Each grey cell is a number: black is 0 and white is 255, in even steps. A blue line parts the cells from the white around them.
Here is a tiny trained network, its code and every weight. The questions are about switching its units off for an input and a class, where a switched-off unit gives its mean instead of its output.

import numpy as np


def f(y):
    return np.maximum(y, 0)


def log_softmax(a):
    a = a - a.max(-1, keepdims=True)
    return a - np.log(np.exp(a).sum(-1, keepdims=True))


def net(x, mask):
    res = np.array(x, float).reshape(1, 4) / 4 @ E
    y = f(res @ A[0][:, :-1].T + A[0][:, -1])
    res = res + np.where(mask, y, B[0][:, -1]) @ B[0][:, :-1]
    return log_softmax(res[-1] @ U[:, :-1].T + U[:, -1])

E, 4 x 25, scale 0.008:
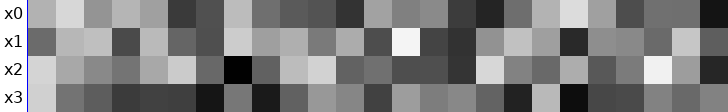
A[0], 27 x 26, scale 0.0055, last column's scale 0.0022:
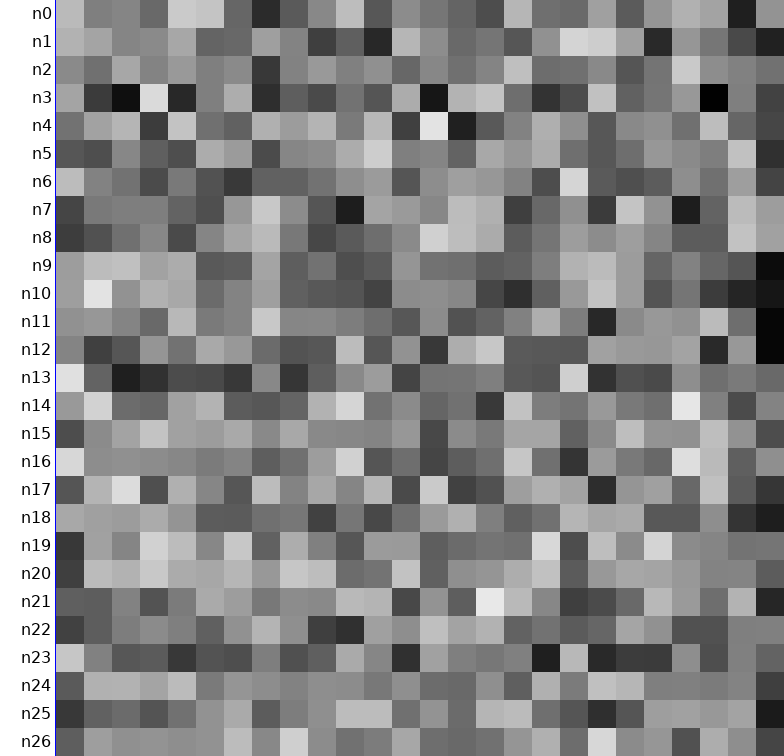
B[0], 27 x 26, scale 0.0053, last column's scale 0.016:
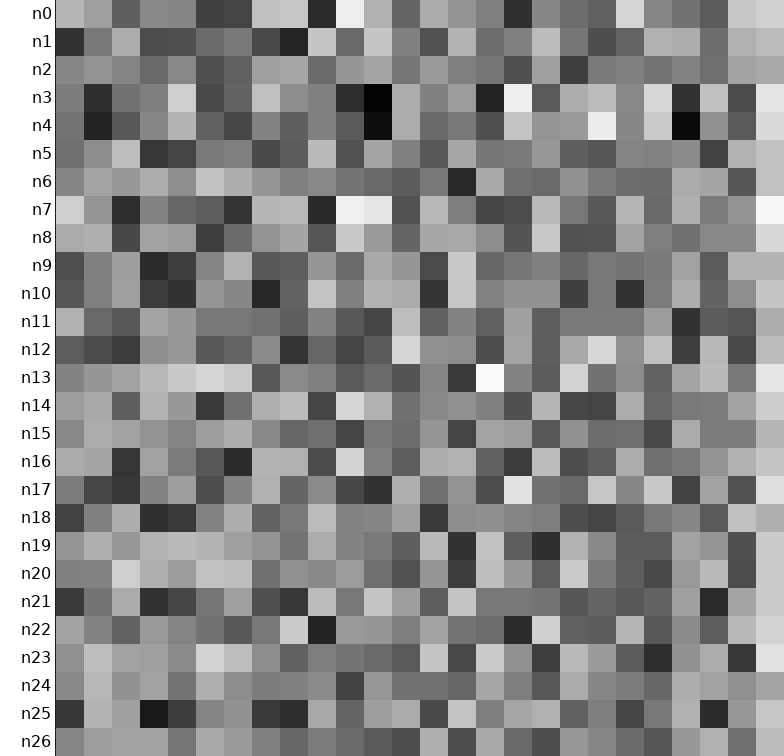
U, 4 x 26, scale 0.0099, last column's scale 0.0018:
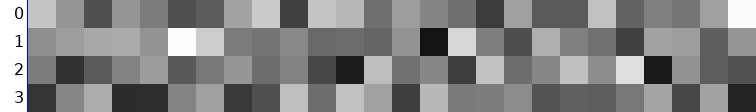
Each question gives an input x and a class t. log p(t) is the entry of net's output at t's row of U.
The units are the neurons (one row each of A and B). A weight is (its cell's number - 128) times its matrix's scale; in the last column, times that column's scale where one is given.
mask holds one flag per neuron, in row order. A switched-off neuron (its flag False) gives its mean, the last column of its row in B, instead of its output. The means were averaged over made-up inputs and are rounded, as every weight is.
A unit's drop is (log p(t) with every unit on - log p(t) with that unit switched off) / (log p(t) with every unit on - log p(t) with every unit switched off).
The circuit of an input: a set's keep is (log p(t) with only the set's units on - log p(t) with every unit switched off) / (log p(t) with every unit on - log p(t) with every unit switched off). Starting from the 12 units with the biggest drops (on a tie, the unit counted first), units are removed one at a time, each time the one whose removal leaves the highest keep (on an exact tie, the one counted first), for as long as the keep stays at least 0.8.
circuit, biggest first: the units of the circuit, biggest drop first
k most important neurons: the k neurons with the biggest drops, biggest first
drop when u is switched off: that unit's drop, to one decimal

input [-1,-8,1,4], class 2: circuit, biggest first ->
n3
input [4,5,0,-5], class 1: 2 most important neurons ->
n3; n20
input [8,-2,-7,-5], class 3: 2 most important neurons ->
n10; n1
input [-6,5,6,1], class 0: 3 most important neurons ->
n0; n14; n16
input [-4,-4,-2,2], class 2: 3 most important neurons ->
n3; n12; n10
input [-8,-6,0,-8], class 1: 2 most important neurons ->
n19; n20
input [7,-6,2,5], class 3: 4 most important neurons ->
n10; n1; n18; n4
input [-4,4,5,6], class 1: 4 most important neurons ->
n23; n13; n7; n6
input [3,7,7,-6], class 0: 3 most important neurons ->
n0; n14; n3
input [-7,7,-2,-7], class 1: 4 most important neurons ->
n20; n19; n3; n15
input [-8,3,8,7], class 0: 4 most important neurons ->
n0; n16; n14; n10
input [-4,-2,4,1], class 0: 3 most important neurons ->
n16; n0; n10
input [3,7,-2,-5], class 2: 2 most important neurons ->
n4; n17
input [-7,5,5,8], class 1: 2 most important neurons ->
n23; n13
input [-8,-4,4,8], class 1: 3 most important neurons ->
n23; n13; n6
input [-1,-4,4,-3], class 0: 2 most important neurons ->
n4; n17
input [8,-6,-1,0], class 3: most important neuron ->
n10
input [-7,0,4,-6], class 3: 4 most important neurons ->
n21; n25; n5; n13
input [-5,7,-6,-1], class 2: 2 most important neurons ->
n4; n17
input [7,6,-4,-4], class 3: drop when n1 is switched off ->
0.2
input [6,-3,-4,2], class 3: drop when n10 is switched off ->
0.1
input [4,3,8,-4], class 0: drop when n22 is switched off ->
0.0
